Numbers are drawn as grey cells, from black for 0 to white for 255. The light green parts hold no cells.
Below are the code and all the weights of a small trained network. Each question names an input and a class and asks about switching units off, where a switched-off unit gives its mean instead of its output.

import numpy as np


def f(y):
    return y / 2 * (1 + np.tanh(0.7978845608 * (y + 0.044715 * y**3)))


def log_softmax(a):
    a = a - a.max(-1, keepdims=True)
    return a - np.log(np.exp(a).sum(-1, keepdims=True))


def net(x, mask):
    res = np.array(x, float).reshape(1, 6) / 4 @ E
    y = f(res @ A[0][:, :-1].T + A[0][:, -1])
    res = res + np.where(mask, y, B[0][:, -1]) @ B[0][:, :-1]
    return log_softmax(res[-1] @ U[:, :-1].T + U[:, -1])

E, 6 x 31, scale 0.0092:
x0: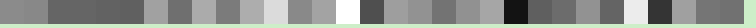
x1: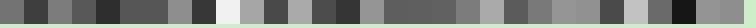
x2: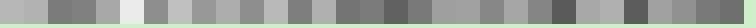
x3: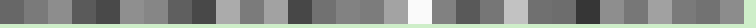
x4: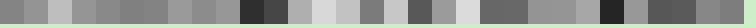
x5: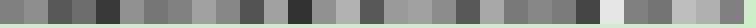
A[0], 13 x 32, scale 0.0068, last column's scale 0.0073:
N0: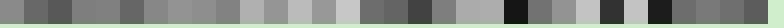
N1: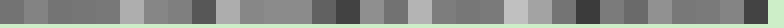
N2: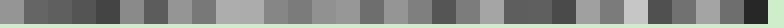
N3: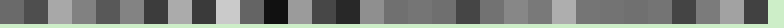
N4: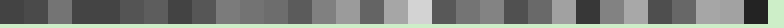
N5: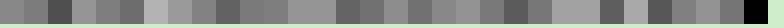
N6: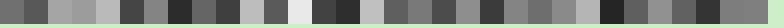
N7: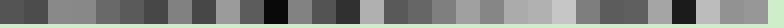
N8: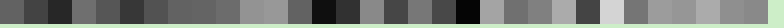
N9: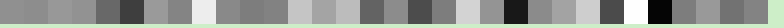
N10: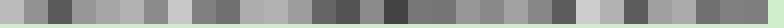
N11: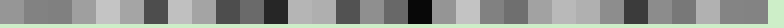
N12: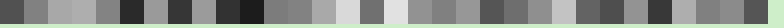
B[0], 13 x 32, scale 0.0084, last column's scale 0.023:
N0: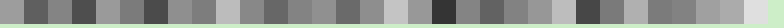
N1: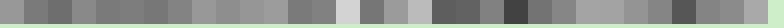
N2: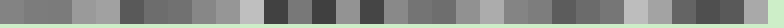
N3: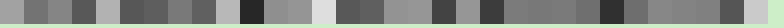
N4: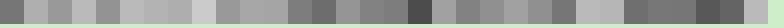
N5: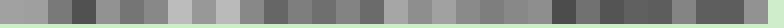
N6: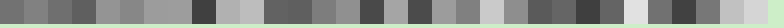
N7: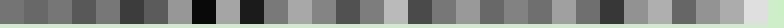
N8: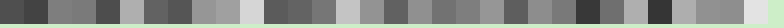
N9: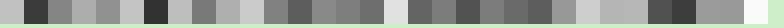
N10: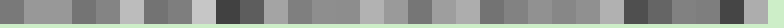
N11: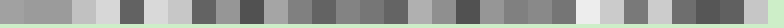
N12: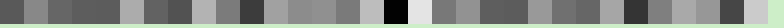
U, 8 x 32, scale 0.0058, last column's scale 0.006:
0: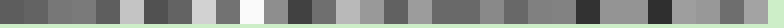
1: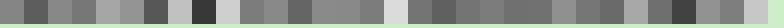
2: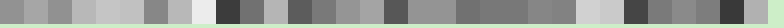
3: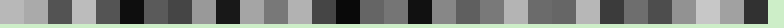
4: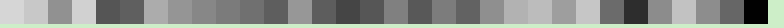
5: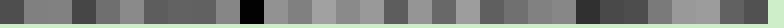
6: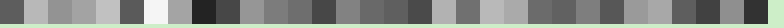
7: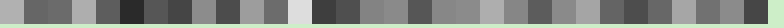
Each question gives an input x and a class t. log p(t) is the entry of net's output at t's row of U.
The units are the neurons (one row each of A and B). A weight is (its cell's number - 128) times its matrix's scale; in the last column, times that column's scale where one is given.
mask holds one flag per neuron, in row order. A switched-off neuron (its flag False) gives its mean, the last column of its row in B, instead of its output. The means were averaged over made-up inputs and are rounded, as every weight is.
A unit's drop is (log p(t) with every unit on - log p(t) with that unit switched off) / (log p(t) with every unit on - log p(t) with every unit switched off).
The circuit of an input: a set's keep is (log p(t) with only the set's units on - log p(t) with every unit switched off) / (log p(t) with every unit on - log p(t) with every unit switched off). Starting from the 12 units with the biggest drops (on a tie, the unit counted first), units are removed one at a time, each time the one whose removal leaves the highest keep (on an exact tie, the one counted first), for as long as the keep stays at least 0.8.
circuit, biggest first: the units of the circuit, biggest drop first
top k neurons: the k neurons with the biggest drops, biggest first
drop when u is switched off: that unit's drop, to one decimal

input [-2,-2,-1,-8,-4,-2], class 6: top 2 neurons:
(N6, N12)
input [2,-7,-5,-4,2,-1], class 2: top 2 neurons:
(N12, N8)
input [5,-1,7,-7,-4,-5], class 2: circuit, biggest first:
(N10)
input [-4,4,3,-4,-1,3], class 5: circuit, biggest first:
(N9, N6)
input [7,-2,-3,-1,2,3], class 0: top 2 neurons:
(N12, N7)
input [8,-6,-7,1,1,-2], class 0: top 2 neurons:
(N12, N11)
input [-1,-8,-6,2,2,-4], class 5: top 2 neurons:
(N9, N12)
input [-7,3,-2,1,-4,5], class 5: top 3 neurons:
(N9, N7, N6)
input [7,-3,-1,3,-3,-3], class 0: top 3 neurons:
(N7, N11, N3)
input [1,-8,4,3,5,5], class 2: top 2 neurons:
(N7, N3)
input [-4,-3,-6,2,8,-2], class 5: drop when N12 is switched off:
0.7
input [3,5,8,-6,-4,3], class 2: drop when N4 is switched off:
-0.1
